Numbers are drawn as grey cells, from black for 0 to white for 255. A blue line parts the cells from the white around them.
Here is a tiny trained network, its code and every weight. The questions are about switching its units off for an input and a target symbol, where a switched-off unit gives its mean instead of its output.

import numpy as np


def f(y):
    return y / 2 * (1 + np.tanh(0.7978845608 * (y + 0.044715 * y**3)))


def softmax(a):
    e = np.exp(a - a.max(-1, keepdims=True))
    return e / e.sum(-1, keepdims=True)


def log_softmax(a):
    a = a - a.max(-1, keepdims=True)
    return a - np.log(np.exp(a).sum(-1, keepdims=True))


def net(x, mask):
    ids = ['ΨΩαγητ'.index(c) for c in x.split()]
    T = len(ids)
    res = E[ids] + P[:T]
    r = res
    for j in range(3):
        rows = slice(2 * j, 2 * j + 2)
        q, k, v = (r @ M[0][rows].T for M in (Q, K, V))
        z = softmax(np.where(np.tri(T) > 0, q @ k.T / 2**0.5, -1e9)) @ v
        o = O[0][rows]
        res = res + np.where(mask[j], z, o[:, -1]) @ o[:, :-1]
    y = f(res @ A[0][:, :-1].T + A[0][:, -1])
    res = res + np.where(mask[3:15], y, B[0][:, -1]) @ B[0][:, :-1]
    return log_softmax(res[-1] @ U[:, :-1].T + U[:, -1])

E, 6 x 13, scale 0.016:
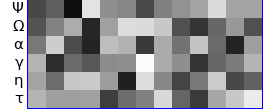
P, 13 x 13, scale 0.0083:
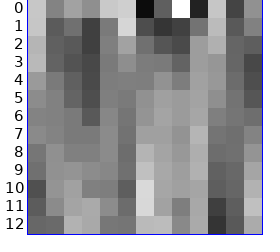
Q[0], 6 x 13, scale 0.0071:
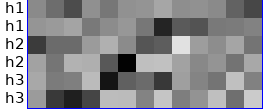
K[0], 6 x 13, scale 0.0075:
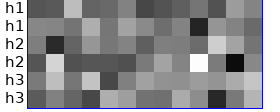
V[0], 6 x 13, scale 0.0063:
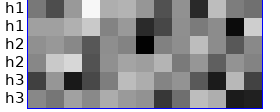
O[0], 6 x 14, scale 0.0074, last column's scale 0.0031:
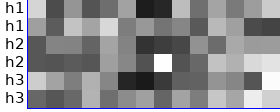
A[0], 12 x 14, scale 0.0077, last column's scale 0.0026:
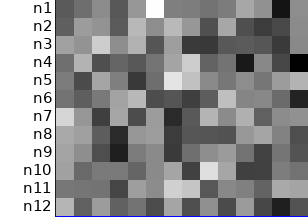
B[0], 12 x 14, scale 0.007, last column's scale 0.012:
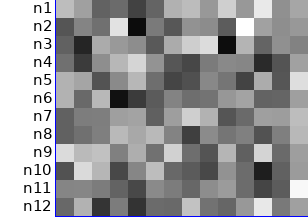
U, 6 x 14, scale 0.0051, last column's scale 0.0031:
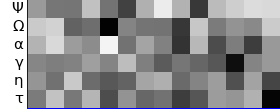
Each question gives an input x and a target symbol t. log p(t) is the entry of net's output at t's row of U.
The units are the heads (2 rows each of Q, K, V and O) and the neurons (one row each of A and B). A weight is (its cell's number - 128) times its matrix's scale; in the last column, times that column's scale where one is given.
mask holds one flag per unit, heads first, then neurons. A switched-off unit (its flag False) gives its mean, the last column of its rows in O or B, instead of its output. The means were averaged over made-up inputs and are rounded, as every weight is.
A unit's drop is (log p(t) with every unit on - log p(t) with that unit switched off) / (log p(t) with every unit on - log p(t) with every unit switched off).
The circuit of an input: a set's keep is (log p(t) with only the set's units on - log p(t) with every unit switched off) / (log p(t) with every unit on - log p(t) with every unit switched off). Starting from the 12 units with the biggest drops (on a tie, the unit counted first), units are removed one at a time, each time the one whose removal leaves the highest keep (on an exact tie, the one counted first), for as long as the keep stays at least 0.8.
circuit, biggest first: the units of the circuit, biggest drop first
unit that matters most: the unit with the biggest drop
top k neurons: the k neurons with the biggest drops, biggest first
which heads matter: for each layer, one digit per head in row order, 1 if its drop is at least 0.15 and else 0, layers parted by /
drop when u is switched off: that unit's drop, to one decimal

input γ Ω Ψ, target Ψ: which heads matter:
000
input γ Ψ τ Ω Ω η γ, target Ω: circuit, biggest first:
h1, n7
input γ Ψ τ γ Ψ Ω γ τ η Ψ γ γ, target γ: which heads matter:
000
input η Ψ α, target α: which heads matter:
001
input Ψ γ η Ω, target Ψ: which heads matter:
001
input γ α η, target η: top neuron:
n6
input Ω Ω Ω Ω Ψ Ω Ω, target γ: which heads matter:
111
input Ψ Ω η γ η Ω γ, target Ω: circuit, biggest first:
h1, h3
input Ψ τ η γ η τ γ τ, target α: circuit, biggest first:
h3, n5, n4
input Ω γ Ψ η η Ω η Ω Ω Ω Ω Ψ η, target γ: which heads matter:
101
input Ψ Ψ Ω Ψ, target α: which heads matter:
110
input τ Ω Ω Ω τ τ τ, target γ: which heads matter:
001
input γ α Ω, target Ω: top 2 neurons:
n1, n7
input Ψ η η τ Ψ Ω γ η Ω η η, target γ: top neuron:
n11
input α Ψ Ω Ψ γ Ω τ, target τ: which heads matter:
010
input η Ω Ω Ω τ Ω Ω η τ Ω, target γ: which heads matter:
101
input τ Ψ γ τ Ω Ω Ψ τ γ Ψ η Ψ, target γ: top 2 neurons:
n1, n10
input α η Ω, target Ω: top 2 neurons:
n1, n11
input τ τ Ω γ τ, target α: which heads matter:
001
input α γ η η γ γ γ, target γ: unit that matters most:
n1
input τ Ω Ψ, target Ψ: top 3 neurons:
n7, n11, n10
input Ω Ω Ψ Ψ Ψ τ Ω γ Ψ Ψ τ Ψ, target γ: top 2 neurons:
n10, n1
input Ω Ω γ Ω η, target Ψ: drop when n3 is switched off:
0.3
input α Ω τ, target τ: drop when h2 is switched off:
0.9
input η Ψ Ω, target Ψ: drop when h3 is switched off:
0.7
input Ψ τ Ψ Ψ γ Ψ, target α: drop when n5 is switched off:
-0.2
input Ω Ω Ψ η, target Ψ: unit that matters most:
n3
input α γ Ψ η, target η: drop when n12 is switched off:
0.1
